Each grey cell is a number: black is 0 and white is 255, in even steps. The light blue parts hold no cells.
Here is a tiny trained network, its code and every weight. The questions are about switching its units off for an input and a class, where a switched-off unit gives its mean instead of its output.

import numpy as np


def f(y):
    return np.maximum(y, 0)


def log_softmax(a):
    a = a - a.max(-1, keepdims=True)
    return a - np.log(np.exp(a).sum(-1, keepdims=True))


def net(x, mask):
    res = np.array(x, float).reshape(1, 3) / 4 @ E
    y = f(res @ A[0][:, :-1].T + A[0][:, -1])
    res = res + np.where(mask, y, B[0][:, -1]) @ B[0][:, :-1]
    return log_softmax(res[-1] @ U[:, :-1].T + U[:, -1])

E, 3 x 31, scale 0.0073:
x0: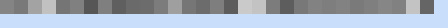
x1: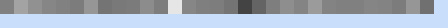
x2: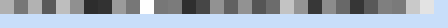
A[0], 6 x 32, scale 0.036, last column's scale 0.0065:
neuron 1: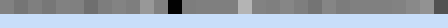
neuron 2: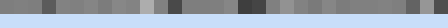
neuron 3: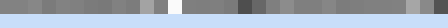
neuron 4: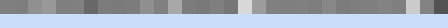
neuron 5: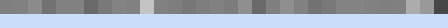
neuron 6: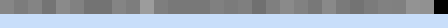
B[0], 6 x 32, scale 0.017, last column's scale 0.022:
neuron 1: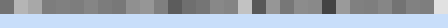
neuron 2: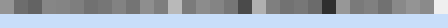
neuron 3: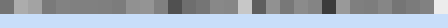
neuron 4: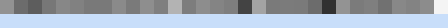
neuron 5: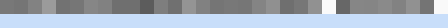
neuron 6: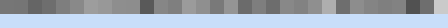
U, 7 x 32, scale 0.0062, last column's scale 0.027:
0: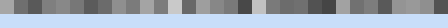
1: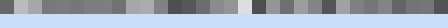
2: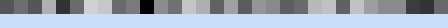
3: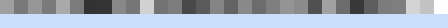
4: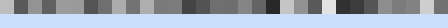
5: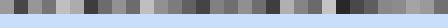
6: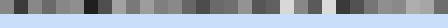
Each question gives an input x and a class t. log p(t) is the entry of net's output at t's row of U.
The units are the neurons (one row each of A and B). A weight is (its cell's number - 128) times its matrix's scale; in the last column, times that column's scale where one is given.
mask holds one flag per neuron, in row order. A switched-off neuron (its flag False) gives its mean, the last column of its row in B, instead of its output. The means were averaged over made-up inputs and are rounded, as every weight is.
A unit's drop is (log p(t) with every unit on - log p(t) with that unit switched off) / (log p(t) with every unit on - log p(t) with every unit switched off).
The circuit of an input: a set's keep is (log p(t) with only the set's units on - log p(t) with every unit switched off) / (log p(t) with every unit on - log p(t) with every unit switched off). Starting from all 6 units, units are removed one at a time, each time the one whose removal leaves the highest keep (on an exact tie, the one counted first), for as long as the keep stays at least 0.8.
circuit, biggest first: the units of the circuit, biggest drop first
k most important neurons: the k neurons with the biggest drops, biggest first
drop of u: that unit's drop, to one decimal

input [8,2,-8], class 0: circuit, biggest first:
neuron 5
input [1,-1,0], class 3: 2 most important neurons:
neuron 2; neuron 3
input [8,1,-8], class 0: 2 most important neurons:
neuron 5; neuron 6
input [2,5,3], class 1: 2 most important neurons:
neuron 3; neuron 2
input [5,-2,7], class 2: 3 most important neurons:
neuron 5; neuron 6; neuron 2
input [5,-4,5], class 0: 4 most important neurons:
neuron 4; neuron 3; neuron 1; neuron 6
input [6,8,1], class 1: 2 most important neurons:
neuron 3; neuron 2
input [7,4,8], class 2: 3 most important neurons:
neuron 5; neuron 6; neuron 2
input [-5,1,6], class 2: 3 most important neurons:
neuron 5; neuron 6; neuron 4
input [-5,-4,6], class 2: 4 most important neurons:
neuron 5; neuron 6; neuron 4; neuron 3
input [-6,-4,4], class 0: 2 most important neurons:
neuron 2; neuron 3
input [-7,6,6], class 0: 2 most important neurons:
neuron 2; neuron 1
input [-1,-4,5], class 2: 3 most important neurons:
neuron 5; neuron 6; neuron 3
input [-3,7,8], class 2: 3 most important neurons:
neuron 5; neuron 6; neuron 1
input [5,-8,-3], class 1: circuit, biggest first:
neuron 1
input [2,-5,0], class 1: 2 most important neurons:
neuron 1; neuron 2
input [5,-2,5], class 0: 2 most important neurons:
neuron 4; neuron 1
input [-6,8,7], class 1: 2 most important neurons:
neuron 3; neuron 4
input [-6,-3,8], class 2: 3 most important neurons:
neuron 5; neuron 6; neuron 4
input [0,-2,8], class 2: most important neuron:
neuron 5
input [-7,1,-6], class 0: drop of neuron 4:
0.0
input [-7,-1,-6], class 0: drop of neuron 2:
0.1
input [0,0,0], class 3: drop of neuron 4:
0.9
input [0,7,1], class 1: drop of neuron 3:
0.6
